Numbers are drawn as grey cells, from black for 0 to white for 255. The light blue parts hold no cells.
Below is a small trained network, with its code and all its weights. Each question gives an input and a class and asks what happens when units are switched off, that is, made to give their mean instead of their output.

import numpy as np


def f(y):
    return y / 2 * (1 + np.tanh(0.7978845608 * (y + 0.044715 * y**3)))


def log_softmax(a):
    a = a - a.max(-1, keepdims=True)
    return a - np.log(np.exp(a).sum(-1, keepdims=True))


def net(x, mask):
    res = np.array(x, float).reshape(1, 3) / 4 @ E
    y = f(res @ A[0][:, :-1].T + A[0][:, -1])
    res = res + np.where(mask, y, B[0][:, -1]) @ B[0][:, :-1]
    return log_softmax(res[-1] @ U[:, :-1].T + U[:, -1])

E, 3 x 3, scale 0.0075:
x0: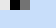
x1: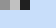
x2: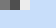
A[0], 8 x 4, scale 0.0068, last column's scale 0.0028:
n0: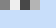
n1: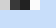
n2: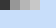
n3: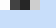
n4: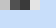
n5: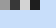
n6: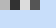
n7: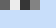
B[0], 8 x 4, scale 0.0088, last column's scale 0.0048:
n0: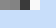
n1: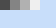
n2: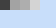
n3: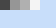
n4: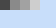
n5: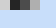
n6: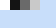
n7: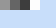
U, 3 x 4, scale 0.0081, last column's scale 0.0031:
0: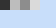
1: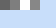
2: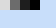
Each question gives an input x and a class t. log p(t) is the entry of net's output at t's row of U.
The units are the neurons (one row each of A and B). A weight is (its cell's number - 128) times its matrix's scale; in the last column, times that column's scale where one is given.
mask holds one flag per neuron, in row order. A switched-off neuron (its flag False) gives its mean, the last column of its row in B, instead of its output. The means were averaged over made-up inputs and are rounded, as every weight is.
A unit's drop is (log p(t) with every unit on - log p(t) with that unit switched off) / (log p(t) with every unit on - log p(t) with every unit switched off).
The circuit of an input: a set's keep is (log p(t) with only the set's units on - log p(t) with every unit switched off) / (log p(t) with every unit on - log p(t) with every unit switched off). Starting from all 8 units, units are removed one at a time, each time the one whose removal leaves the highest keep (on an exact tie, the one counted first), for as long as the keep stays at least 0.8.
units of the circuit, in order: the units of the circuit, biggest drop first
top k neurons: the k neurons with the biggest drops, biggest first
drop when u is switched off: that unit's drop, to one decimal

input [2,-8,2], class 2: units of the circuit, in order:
(n6; n5)
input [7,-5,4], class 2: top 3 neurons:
(n6; n5; n2)
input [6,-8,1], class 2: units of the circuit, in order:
(n6)
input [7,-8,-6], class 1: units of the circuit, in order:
(n3; n1)
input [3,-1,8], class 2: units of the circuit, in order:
(n6; n5)
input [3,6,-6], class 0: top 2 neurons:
(n3; n1)
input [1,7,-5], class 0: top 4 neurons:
(n3; n1; n6; n4)
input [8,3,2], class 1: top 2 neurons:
(n3; n1)
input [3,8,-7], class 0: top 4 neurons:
(n3; n1; n4; n6)
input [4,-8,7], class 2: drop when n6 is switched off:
0.2
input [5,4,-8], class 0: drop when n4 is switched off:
0.0
